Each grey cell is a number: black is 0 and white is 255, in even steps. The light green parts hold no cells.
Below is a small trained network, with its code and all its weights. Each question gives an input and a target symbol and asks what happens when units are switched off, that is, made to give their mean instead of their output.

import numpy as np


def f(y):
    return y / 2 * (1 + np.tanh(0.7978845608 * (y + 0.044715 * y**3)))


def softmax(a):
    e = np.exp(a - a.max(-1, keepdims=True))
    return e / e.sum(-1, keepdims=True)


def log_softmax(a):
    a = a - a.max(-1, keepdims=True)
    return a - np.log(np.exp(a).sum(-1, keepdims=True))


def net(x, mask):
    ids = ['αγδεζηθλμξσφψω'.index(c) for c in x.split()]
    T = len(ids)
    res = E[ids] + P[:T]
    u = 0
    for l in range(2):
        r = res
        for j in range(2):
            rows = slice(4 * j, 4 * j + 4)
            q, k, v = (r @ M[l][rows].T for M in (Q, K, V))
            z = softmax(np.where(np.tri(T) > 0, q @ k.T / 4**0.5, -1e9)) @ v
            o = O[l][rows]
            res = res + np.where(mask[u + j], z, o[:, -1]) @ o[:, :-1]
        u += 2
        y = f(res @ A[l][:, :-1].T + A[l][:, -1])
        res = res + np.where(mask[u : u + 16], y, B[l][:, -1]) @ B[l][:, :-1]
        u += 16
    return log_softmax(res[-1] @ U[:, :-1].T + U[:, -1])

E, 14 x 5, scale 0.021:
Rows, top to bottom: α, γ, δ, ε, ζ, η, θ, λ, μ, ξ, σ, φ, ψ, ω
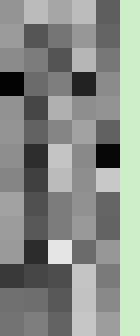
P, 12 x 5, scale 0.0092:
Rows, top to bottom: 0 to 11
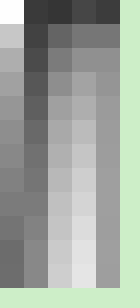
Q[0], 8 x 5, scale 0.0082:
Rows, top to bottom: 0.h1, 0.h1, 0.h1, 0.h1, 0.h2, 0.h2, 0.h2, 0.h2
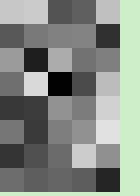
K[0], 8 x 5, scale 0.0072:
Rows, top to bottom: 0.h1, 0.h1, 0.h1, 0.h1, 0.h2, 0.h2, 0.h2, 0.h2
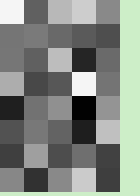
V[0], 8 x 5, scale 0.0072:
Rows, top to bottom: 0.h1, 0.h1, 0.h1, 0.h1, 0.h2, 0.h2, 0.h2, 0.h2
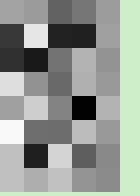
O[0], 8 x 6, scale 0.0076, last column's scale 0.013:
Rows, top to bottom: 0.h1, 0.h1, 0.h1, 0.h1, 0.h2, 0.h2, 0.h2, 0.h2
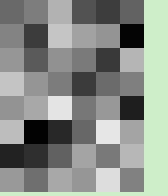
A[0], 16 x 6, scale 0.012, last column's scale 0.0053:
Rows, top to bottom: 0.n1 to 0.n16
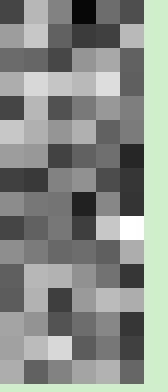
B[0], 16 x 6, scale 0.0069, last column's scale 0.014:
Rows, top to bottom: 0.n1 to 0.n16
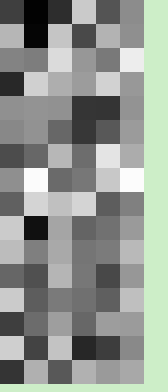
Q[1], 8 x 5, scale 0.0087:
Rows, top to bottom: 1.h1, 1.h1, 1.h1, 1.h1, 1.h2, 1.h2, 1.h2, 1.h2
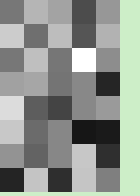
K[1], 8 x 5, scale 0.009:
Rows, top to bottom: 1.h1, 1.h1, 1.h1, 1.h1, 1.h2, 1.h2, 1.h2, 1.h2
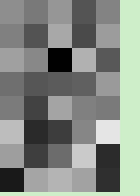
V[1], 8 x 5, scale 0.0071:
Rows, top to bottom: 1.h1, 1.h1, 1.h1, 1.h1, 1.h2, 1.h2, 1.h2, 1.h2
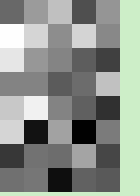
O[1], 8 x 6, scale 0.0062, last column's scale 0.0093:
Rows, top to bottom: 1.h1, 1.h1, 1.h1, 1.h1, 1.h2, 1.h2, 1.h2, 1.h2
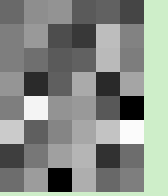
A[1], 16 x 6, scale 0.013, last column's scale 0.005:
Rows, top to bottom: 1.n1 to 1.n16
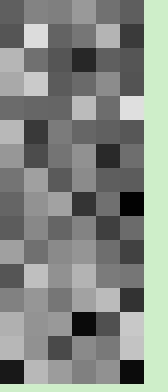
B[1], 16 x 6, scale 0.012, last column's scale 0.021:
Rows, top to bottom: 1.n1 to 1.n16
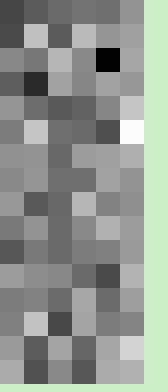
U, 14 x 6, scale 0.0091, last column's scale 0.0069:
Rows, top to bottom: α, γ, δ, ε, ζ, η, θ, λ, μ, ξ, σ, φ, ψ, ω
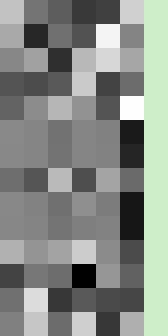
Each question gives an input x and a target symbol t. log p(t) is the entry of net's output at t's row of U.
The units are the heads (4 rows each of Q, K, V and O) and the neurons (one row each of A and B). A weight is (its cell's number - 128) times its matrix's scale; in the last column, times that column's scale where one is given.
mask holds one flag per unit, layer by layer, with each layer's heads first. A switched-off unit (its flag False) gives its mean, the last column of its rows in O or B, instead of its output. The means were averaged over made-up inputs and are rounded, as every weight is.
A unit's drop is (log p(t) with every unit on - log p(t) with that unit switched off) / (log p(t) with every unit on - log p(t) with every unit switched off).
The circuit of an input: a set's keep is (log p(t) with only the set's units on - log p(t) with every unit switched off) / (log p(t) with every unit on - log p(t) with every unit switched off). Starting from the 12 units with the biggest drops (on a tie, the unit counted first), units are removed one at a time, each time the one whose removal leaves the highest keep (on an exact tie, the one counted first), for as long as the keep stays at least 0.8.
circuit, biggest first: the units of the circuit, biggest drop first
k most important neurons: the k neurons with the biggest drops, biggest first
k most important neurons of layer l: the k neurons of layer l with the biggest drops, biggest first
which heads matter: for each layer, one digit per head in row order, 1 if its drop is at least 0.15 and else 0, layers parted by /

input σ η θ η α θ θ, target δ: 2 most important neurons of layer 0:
0.n13; 0.n10
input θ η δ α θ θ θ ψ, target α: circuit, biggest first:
0.n13; 0.h1; 0.n5
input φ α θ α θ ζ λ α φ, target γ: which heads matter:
10 / 01
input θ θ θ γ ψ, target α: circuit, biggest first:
0.n13; 0.n5; 0.h1
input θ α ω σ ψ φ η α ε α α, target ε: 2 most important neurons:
0.n1; 0.n8
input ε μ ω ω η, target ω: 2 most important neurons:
0.n8; 1.n12
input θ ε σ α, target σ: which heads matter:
11 / 01
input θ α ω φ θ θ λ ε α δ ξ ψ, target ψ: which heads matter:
11 / 01
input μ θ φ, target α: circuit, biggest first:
0.n13; 0.n5; 0.h2
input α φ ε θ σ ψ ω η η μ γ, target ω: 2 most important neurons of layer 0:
0.n8; 0.n4
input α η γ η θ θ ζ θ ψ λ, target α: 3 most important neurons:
1.n6; 0.n10; 0.n13
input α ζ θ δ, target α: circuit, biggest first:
0.n13; 0.h1; 1.n3
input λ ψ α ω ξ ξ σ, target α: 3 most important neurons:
1.n6; 0.n10; 0.n7
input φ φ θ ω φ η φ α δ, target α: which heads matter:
01 / 00
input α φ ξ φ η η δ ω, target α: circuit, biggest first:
0.n13; 0.n5
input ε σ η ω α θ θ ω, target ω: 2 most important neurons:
1.n14; 1.n9
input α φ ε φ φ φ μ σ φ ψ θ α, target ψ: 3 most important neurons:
1.n12; 1.n2; 0.n3
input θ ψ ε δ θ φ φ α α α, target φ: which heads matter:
10 / 01
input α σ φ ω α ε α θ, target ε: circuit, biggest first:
0.h1; 1.n15
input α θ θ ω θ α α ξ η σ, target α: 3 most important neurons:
0.n10; 1.n6; 0.n7
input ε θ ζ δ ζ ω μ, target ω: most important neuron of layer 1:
1.n12
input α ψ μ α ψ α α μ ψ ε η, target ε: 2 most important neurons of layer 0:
0.n1; 0.n15
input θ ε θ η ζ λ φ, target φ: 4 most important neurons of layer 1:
1.n16; 1.n12; 1.n1; 1.n10
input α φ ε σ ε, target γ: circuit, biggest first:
1.n6
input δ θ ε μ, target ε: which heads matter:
11 / 01
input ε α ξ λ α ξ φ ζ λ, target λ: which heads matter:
11 / 00
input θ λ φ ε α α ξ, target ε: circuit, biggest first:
0.h1; 0.n1; 0.h2; 1.h2
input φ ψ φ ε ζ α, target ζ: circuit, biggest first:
0.h1; 1.h2
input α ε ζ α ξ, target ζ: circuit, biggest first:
0.h1; 0.h2; 1.h2
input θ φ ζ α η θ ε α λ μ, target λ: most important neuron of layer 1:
1.n16
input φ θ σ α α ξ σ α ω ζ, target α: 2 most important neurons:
0.n10; 1.n6
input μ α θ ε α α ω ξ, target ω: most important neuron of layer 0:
0.n8
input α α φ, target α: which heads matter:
01 / 00
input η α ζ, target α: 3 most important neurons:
1.n6; 0.n10; 0.n7
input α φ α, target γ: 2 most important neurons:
0.n8; 1.n6
